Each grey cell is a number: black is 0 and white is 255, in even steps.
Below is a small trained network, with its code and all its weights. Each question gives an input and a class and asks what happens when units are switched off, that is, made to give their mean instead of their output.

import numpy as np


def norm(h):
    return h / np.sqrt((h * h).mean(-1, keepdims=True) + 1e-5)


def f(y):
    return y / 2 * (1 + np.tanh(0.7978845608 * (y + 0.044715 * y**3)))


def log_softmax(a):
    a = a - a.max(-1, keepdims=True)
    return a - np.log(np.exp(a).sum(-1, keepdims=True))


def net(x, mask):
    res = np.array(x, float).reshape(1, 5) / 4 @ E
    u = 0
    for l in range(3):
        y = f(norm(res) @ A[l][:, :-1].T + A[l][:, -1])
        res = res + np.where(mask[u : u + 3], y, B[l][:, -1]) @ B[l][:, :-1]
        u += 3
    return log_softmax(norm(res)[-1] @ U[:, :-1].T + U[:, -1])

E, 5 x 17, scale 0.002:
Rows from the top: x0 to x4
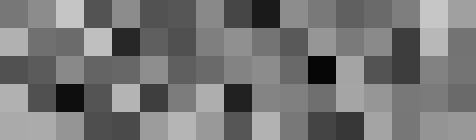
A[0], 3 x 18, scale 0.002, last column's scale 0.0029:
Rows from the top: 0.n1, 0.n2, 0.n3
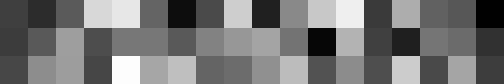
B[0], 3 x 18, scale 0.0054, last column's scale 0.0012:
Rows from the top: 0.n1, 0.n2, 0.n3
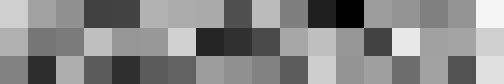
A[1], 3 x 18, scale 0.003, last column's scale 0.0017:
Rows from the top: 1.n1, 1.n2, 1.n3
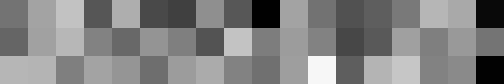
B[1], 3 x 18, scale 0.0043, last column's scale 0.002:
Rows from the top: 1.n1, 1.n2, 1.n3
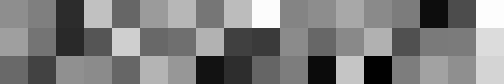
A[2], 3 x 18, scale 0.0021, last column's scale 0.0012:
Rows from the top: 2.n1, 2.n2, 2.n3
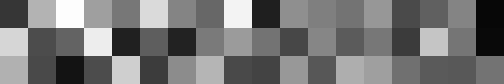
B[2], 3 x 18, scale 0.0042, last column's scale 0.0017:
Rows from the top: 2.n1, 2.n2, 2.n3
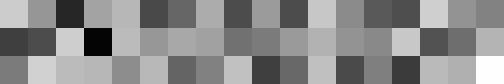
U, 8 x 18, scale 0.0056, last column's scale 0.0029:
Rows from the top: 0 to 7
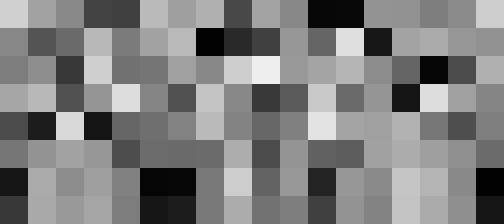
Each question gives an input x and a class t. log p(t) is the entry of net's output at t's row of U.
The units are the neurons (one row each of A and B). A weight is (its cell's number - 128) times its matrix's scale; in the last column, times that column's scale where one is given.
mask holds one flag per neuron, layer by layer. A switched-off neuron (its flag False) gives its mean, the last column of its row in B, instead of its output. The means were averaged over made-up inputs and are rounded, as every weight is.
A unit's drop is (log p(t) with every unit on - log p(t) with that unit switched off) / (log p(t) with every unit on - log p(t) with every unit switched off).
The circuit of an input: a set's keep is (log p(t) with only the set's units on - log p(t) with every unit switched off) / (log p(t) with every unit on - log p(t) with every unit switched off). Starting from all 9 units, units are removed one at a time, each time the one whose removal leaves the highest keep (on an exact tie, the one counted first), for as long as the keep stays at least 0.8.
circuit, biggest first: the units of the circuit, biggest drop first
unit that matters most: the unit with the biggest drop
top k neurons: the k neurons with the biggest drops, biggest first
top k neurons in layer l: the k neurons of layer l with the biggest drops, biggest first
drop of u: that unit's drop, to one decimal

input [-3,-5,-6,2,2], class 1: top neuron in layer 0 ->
(0.n1)
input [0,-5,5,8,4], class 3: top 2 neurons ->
(2.n3; 1.n3)
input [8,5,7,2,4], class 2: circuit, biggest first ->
(1.n1; 0.n1)
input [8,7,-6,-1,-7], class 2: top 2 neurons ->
(1.n1; 0.n3)
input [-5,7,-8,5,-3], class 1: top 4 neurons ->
(1.n3; 0.n3; 1.n1; 1.n2)
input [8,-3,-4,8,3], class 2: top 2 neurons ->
(1.n1; 1.n2)
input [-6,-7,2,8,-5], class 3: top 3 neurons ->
(2.n3; 1.n1; 2.n2)
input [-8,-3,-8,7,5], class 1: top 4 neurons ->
(1.n3; 0.n1; 1.n1; 1.n2)
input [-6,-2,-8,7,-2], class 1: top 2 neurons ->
(1.n3; 1.n2)
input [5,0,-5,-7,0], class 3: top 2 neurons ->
(0.n2; 1.n2)
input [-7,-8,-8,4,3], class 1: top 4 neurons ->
(1.n3; 0.n1; 1.n1; 2.n2)
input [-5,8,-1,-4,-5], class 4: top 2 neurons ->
(2.n2; 1.n1)
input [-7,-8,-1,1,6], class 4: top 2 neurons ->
(0.n3; 1.n1)
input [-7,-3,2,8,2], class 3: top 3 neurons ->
(2.n3; 1.n1; 0.n1)
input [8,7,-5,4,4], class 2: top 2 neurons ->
(1.n1; 0.n3)
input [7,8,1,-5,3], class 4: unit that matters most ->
2.n2
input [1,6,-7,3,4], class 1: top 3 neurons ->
(1.n3; 0.n1; 0.n3)
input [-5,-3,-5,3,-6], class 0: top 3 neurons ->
(0.n1; 0.n2; 1.n1)
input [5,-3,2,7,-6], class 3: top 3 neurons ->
(2.n3; 1.n3; 2.n2)
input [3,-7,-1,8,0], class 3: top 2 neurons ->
(2.n3; 2.n2)
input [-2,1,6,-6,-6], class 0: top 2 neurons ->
(0.n1; 1.n3)
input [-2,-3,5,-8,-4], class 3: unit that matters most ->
1.n3
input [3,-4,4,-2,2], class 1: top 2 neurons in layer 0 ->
(0.n2; 0.n1)
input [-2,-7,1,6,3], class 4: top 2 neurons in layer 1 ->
(1.n2; 1.n1)
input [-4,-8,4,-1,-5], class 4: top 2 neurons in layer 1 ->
(1.n1; 1.n3)
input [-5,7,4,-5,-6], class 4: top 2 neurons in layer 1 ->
(1.n1; 1.n3)
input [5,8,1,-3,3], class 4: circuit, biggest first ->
(2.n2)
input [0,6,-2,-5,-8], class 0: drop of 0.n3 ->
0.0
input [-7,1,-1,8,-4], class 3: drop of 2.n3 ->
0.9
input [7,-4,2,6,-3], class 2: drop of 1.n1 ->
1.3
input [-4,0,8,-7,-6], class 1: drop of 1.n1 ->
0.2
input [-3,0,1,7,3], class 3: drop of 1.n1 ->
0.1
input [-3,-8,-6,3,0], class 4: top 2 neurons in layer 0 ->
(0.n3; 0.n2)
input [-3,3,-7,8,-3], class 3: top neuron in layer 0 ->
(0.n2)
